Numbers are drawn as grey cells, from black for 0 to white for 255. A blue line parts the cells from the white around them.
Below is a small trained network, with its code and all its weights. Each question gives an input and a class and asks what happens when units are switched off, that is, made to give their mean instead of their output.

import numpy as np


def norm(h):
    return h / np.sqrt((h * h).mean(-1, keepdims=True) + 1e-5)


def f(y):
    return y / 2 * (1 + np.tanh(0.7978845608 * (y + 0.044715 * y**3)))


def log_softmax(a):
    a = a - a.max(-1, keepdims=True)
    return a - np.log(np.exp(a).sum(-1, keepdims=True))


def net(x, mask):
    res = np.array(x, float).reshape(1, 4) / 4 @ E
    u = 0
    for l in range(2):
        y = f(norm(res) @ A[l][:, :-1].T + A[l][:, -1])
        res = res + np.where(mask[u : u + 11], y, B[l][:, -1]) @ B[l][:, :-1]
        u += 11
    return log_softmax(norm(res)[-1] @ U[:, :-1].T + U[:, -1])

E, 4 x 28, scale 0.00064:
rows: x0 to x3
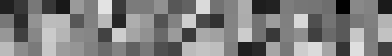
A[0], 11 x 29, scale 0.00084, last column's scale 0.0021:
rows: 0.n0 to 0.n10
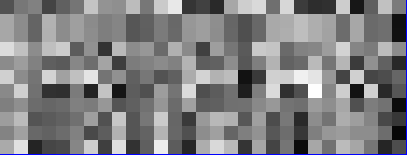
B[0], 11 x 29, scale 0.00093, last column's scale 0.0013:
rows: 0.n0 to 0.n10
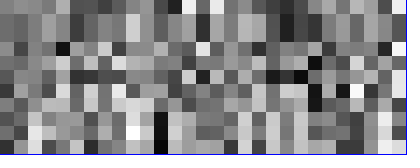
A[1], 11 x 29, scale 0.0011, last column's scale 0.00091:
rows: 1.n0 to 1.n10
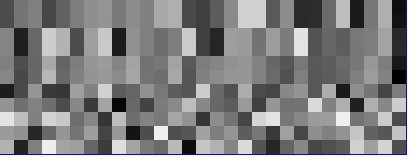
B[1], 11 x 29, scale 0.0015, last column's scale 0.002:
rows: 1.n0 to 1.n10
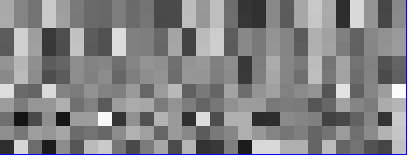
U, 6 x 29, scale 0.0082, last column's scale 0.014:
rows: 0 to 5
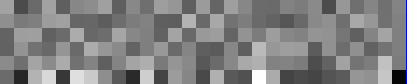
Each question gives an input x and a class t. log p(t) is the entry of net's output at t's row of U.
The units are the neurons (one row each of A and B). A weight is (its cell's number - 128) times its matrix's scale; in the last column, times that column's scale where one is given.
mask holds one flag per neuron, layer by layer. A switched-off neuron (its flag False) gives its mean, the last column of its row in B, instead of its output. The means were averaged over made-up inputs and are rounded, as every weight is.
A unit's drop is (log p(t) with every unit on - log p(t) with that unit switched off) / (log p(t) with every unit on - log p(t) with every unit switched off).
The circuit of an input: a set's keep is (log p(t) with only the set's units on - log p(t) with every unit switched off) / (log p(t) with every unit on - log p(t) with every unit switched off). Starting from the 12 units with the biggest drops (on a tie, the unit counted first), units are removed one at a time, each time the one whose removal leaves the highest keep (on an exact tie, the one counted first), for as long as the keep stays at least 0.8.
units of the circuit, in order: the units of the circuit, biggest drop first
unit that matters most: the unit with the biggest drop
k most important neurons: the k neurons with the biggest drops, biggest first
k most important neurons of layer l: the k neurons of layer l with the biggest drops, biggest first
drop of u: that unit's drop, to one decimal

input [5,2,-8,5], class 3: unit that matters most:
0.n6
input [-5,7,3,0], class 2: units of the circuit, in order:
1.n3; 1.n2
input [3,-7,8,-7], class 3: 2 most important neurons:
1.n10; 0.n5
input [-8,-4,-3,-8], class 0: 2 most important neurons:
1.n8; 0.n5
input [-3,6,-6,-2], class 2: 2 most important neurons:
1.n3; 1.n2
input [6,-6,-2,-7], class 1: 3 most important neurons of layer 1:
1.n1; 1.n0; 1.n8
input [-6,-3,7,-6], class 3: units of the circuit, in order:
1.n10; 0.n3
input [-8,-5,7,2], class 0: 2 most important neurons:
1.n8; 0.n6
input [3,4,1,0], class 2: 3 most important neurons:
1.n3; 1.n2; 0.n3
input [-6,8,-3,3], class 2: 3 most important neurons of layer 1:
1.n3; 1.n2; 1.n6
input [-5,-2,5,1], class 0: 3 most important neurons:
1.n8; 0.n6; 0.n4
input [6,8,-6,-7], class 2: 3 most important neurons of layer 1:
1.n3; 1.n2; 1.n8
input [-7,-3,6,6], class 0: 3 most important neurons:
1.n8; 0.n0; 0.n6
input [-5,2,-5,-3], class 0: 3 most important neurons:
1.n8; 1.n10; 0.n5
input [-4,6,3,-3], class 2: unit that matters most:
1.n3
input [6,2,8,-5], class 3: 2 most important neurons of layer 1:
1.n10; 1.n8
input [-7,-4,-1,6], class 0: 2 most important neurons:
1.n8; 0.n0
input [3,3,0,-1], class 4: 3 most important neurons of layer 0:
0.n3; 0.n8; 0.n9
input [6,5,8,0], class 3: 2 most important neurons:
1.n10; 0.n3
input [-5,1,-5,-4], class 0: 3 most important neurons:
1.n8; 1.n10; 0.n5
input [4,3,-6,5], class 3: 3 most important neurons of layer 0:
0.n6; 0.n0; 0.n3
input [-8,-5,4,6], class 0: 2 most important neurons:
1.n8; 0.n0
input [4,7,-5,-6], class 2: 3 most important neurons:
1.n3; 1.n2; 0.n5
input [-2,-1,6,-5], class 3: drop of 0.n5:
0.2
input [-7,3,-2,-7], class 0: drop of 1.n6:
0.0
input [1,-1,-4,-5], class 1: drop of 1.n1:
0.1
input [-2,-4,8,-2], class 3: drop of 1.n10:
1.4
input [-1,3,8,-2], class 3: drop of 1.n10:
0.9
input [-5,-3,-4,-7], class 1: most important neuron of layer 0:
0.n0
